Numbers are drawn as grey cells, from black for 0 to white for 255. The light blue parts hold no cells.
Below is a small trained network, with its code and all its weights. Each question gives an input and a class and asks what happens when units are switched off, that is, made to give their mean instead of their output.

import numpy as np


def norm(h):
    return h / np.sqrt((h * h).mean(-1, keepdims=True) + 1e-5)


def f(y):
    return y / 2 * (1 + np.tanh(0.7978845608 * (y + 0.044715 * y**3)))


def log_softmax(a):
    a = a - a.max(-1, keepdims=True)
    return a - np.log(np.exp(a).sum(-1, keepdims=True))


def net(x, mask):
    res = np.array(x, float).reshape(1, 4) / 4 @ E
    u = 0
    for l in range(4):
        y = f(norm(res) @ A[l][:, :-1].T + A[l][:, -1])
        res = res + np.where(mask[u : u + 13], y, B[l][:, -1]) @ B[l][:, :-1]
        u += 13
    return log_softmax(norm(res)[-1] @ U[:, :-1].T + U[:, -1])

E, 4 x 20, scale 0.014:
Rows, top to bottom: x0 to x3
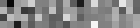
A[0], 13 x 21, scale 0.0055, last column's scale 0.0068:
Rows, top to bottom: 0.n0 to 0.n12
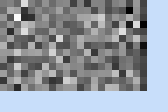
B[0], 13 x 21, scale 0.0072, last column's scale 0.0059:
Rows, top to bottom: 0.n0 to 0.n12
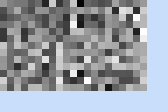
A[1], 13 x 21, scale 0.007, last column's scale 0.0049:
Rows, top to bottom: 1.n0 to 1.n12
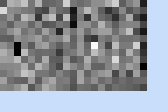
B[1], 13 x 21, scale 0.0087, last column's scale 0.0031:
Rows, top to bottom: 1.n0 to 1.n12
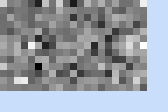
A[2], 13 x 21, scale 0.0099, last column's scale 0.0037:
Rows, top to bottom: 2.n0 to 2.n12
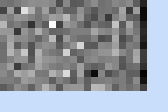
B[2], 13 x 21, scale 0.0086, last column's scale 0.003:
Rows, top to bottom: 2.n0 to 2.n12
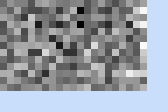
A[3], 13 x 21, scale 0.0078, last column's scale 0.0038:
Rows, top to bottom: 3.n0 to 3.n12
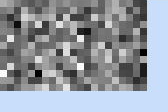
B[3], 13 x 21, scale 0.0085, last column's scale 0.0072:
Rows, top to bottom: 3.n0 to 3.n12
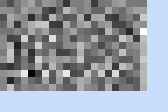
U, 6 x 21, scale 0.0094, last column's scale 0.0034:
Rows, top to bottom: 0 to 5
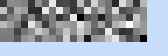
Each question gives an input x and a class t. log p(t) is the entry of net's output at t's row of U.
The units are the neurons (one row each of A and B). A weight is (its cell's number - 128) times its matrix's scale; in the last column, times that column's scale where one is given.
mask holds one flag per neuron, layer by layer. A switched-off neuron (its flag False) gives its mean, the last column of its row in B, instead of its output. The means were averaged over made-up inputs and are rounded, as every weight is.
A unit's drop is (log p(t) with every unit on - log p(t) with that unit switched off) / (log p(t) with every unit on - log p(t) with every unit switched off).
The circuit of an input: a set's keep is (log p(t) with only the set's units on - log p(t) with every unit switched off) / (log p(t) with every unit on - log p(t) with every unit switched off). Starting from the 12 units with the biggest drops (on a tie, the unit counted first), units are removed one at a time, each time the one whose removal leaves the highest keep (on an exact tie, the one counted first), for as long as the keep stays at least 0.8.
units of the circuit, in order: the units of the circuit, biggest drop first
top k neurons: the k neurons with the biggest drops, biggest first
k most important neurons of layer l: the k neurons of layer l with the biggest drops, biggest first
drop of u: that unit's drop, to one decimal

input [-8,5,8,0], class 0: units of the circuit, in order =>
(3.n5)
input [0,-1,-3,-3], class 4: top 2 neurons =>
(0.n6 1.n0)
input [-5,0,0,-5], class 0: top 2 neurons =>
(0.n1 1.n6)
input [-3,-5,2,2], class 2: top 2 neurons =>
(2.n1 0.n4)
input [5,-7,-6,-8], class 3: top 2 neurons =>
(2.n10 0.n2)
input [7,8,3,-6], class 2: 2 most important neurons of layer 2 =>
(2.n3 2.n6)
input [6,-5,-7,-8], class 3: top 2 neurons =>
(2.n10 0.n11)
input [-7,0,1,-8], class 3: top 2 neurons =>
(2.n10 0.n4)
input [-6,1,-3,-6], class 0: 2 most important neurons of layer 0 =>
(0.n1 0.n12)
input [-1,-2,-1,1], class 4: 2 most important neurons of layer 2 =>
(2.n3 2.n1)
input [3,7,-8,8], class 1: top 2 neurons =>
(0.n8 3.n10)
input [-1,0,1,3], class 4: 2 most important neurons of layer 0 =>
(0.n5 0.n12)
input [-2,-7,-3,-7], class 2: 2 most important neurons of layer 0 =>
(0.n3 0.n12)
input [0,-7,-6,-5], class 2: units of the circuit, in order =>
(2.n1)
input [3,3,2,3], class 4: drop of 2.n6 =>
0.2
